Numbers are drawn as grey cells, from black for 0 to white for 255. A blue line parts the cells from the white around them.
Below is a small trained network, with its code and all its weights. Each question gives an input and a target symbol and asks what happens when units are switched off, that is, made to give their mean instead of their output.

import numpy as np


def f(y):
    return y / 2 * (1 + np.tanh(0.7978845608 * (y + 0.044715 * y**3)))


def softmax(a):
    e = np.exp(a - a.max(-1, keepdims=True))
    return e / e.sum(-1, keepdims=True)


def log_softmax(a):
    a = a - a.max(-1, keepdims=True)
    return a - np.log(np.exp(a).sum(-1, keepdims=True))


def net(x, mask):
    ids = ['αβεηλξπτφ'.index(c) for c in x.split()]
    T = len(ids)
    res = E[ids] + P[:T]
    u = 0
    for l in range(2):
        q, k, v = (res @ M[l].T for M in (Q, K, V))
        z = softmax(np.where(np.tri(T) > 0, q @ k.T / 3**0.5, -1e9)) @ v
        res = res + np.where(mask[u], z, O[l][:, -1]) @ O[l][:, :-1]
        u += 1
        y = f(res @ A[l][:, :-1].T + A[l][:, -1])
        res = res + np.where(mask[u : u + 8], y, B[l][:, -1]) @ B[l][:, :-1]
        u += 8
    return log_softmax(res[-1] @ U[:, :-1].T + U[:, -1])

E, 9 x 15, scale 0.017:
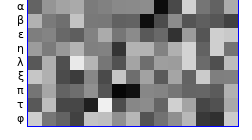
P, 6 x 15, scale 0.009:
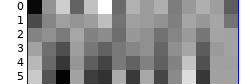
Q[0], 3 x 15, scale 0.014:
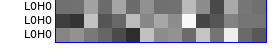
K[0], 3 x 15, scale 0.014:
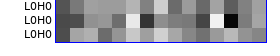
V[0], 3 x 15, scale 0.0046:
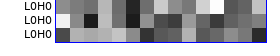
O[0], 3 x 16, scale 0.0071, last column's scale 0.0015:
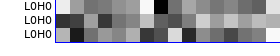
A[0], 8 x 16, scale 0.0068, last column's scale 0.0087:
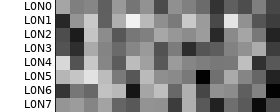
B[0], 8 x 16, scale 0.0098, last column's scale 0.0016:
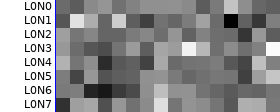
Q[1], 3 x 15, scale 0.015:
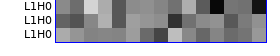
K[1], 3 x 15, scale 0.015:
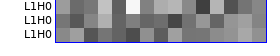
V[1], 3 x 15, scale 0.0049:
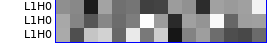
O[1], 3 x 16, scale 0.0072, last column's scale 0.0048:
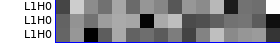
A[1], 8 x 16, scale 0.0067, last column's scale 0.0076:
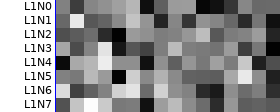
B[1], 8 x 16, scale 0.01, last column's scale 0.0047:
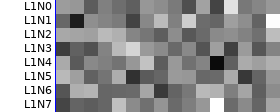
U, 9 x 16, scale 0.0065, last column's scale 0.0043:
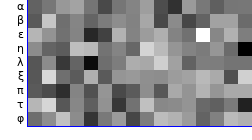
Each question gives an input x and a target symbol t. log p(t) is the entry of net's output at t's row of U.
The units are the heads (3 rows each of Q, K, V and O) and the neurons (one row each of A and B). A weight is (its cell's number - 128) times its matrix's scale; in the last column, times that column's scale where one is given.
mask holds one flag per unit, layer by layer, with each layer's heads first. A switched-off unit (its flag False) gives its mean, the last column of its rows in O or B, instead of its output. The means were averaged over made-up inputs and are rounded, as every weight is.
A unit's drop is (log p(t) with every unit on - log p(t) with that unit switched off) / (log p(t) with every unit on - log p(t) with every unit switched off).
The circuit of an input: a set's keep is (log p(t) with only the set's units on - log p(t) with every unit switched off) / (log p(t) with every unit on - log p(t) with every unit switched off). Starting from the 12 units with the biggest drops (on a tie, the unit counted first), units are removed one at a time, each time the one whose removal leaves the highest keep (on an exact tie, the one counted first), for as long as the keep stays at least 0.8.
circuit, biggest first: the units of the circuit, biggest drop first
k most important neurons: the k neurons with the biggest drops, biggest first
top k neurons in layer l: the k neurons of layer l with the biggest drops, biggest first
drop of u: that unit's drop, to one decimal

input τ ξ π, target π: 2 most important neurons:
(L1N7 L1N0)
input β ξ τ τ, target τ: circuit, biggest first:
(L1H0 L1N5 L1N2)
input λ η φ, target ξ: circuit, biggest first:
(L0H0 L1H0 L1N6)
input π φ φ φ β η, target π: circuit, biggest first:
(L1H0 L0H0)
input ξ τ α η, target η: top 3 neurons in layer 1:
(L1N3 L1N4 L1N5)
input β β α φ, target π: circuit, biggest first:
(L1H0)
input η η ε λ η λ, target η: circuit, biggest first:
(L1H0 L0H0 L1N1)
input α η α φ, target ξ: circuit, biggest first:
(L1H0 L0H0 L1N6)
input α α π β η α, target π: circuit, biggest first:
(L0H0 L1H0)
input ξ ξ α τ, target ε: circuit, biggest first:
(L1H0 L0N1)
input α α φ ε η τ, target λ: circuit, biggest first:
(L1N1 L1H0)
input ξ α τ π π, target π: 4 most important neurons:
(L0N1 L1N3 L1N0 L1N7)
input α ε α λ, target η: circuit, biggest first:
(L0H0 L1H0 L1N1)
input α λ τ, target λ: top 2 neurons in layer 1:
(L1N1 L1N2)
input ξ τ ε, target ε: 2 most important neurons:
(L1N5 L0N1)
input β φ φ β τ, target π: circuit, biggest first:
(L1H0)
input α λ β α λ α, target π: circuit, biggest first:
(L1H0 L0H0)
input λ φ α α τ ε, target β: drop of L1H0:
1.2
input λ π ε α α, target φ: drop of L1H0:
1.1
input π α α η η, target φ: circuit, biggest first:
(L1H0)
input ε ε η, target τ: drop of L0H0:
0.8
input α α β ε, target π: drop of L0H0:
0.1
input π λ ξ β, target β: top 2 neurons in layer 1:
(L1N4 L1N1)
